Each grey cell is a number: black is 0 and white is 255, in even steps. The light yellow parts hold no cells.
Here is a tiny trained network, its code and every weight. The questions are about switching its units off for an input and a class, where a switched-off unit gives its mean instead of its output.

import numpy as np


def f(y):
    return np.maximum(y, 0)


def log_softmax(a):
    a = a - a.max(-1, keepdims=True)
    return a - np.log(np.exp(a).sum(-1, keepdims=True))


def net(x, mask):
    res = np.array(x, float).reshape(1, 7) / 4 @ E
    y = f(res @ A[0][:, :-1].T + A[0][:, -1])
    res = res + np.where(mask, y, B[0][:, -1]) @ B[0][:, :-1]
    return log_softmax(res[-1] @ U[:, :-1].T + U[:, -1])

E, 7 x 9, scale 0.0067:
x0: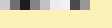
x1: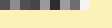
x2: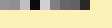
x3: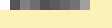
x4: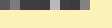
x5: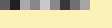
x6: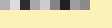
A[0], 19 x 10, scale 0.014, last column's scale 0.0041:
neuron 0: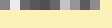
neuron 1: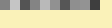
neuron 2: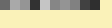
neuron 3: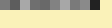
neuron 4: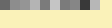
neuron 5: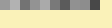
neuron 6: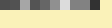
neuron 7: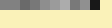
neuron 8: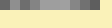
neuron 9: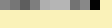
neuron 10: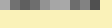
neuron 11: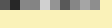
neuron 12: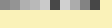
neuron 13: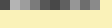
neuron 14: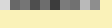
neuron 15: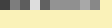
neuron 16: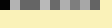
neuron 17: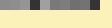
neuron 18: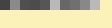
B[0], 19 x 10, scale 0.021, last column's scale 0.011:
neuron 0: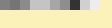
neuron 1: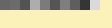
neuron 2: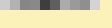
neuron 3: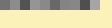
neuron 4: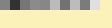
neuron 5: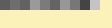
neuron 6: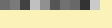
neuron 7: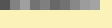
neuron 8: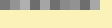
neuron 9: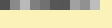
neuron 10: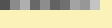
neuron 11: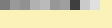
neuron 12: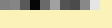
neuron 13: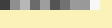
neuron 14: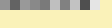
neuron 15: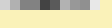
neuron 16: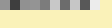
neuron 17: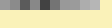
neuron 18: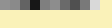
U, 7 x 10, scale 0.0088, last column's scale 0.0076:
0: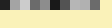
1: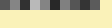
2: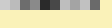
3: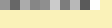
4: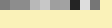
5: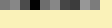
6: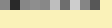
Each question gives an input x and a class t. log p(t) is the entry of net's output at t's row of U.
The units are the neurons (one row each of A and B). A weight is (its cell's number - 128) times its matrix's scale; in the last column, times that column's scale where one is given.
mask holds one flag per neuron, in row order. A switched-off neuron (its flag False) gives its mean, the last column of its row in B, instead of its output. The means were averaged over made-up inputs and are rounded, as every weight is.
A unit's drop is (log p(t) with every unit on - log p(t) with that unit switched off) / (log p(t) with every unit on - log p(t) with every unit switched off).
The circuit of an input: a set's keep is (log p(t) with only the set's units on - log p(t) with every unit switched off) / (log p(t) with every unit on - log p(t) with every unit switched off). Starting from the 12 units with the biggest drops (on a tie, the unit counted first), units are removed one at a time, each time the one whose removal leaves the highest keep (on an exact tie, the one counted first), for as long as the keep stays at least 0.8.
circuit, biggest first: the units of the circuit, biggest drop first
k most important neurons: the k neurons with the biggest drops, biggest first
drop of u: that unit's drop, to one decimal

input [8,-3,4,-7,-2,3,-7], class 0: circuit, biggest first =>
(neuron 9)
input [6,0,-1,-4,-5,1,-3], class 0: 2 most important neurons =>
(neuron 9; neuron 18)
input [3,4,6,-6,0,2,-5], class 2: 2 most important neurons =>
(neuron 2; neuron 17)
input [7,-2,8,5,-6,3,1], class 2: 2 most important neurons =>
(neuron 2; neuron 13)
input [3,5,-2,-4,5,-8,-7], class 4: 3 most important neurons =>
(neuron 0; neuron 1; neuron 5)
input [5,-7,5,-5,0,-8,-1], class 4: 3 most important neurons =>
(neuron 0; neuron 16; neuron 14)
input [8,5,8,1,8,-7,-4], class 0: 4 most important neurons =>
(neuron 10; neuron 9; neuron 15; neuron 7)
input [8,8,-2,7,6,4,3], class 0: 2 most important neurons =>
(neuron 10; neuron 9)
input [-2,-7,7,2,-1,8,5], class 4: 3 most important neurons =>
(neuron 11; neuron 15; neuron 16)
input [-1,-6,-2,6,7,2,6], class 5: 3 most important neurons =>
(neuron 16; neuron 18; neuron 6)
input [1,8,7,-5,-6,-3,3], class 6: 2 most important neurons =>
(neuron 16; neuron 15)
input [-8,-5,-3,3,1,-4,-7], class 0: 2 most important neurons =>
(neuron 13; neuron 1)
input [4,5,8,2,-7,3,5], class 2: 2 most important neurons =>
(neuron 2; neuron 17)
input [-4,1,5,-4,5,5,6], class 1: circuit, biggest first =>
(neuron 1)
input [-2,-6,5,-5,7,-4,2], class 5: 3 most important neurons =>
(neuron 18; neuron 16; neuron 14)
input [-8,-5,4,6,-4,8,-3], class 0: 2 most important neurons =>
(neuron 0; neuron 13)
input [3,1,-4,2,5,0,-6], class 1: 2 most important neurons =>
(neuron 6; neuron 12)
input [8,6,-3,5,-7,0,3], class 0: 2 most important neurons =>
(neuron 9; neuron 10)
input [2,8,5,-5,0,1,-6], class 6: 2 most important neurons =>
(neuron 16; neuron 1)
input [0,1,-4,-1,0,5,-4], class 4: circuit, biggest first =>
(neuron 11)
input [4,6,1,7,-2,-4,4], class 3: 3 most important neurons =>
(neuron 14; neuron 4; neuron 16)
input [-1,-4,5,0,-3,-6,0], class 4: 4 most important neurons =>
(neuron 0; neuron 15; neuron 16; neuron 14)
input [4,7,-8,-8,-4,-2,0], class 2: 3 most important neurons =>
(neuron 15; neuron 4; neuron 14)
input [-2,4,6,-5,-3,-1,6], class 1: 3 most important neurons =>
(neuron 1; neuron 15; neuron 5)
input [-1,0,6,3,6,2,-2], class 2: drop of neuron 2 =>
0.3
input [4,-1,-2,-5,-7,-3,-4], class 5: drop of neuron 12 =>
1.7
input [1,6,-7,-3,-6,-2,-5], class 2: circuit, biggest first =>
(neuron 15)
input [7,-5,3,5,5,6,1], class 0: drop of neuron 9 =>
0.3
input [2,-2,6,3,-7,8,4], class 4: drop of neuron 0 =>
0.0
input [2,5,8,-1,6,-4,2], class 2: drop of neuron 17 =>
0.1
